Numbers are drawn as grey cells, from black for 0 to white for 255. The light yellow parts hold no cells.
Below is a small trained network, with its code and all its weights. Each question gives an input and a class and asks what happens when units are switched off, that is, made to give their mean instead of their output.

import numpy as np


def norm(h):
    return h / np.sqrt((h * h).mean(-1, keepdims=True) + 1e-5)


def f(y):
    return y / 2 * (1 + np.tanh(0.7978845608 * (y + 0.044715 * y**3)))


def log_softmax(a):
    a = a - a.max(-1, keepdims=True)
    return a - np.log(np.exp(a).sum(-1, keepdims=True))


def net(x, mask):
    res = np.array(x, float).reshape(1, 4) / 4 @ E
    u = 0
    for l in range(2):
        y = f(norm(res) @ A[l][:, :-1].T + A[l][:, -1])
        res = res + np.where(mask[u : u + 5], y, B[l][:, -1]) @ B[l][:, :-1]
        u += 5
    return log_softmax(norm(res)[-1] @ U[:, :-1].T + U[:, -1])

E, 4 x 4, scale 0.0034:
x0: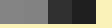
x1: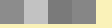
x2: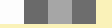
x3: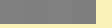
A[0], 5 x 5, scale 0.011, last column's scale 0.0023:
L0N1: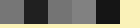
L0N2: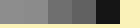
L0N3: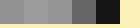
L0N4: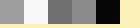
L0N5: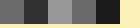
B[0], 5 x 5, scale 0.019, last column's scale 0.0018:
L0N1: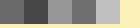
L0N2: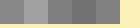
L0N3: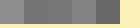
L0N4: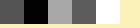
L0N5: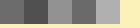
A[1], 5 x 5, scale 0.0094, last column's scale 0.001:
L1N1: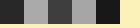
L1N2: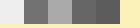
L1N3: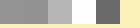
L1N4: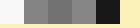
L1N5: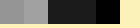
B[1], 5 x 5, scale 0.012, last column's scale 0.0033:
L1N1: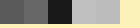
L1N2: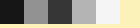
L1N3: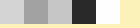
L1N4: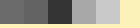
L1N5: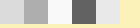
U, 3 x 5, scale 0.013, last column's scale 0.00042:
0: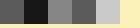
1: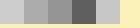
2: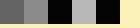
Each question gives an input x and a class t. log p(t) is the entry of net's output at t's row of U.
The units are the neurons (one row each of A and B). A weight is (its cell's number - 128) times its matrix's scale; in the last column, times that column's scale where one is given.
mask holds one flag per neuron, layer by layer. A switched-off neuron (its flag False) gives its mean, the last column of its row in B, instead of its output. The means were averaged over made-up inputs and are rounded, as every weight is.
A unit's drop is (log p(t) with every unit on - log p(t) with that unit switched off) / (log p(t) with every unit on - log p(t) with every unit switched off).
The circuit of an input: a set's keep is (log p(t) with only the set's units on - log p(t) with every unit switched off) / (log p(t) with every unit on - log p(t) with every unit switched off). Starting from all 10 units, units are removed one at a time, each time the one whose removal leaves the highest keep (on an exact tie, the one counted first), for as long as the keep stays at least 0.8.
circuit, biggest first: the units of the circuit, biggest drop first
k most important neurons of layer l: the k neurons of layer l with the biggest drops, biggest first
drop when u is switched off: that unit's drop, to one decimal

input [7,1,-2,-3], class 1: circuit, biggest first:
[L1N5]
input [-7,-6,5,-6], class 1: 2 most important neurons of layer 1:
[L1N3, L1N1]
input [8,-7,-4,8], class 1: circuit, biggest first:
[L0N4, L1N5]
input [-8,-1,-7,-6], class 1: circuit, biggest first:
[L1N3, L0N4]
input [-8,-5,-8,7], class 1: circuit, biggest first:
[L1N3, L0N4]
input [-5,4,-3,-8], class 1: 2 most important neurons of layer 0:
[L0N1, L0N5]
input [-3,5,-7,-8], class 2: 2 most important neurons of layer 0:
[L0N1, L0N5]
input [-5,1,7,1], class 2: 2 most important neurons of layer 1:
[L1N2, L1N4]
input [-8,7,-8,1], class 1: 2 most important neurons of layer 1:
[L1N3, L1N2]
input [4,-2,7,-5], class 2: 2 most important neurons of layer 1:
[L1N2, L1N4]
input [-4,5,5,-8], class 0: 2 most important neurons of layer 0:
[L0N4, L0N2]
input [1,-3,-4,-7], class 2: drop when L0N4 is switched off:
0.9
